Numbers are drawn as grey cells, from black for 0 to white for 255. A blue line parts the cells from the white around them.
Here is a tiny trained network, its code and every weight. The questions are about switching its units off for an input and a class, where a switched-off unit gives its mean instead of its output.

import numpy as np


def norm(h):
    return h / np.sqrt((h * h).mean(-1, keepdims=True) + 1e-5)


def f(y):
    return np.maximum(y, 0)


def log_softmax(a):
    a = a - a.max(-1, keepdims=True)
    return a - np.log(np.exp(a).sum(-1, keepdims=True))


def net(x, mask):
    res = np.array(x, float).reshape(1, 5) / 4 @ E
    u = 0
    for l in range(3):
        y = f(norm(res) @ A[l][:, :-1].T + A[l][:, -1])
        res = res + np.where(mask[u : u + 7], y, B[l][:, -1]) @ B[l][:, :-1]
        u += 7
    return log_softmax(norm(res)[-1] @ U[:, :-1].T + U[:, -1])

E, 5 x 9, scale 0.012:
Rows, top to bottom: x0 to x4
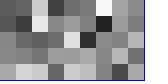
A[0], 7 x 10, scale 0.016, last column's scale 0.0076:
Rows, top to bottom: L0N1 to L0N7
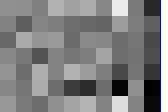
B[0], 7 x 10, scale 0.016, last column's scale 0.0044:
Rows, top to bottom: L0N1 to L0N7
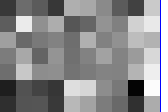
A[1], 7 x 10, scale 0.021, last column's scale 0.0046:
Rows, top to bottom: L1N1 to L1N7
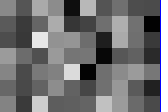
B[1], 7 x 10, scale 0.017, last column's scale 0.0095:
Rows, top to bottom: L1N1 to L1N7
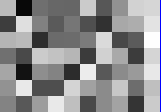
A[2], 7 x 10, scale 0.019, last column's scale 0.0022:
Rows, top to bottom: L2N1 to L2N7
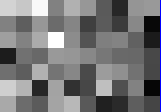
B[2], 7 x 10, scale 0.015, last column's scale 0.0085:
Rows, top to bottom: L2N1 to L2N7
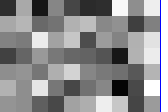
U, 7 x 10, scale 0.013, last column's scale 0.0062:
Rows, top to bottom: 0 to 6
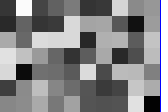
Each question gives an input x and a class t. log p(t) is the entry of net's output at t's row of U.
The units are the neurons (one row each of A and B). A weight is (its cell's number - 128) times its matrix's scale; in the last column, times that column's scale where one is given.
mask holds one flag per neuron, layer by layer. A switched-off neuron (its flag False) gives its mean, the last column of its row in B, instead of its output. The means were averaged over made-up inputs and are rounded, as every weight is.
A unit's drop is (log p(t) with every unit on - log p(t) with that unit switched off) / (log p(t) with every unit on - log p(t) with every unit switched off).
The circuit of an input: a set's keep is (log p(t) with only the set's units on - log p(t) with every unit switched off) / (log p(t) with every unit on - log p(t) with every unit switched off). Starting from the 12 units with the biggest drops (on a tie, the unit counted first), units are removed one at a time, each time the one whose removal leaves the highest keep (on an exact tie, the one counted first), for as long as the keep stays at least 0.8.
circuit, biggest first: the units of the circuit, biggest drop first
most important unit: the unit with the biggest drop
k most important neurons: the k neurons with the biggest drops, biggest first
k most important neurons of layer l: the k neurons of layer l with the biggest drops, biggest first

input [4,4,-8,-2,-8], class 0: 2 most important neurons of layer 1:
[L1N2 L1N5]
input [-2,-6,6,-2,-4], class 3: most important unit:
L0N4
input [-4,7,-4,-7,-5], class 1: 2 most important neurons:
[L0N6 L1N6]
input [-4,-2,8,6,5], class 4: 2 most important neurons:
[L1N5 L0N6]
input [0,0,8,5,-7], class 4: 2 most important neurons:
[L1N5 L2N1]
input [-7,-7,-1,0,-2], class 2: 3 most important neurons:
[L1N4 L2N3 L1N3]
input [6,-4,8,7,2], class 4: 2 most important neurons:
[L1N5 L0N6]
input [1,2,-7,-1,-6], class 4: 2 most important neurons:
[L1N1 L2N1]
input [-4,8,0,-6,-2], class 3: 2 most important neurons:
[L1N3 L2N6]
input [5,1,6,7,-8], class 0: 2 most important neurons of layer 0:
[L0N6 L0N2]
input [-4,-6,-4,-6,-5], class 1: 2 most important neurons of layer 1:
[L1N3 L1N6]
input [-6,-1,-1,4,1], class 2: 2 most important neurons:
[L1N4 L0N6]
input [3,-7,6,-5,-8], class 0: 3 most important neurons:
[L1N2 L1N3 L1N6]
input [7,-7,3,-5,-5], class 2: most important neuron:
[L1N7]
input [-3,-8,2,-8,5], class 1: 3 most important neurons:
[L0N6 L1N3 L0N2]
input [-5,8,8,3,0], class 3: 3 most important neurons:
[L1N3 L2N6 L1N1]
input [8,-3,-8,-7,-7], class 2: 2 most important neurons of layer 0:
[L0N1 L0N7]
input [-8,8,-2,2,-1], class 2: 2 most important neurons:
[L1N4 L2N3]
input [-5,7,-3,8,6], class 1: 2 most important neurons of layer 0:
[L0N1 L0N7]
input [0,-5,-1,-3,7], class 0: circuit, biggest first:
[L2N1]
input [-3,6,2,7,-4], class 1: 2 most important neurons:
[L0N1 L0N7]
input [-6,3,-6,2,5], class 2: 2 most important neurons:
[L1N4 L1N5]
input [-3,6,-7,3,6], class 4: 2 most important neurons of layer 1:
[L1N1 L1N2]
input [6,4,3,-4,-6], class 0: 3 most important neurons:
[L1N2 L1N6 L1N4]
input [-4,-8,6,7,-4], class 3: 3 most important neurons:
[L0N4 L2N6 L0N6]
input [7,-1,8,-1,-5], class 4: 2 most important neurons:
[L1N5 L1N4]
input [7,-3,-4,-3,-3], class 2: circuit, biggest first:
[L1N7]
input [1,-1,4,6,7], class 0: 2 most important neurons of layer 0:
[L0N6 L0N5]
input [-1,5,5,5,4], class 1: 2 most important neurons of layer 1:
[L1N1 L1N3]
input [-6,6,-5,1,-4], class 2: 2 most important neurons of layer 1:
[L1N4 L1N5]
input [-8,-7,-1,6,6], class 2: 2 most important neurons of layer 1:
[L1N4 L1N3]
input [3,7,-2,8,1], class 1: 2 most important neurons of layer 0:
[L0N1 L0N7]
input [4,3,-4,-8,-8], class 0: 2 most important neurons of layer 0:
[L0N2 L0N1]
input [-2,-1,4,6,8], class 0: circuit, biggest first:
[L2N1]
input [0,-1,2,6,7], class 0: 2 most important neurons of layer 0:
[L0N6 L0N5]
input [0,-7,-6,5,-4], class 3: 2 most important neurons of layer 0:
[L0N4 L0N6]
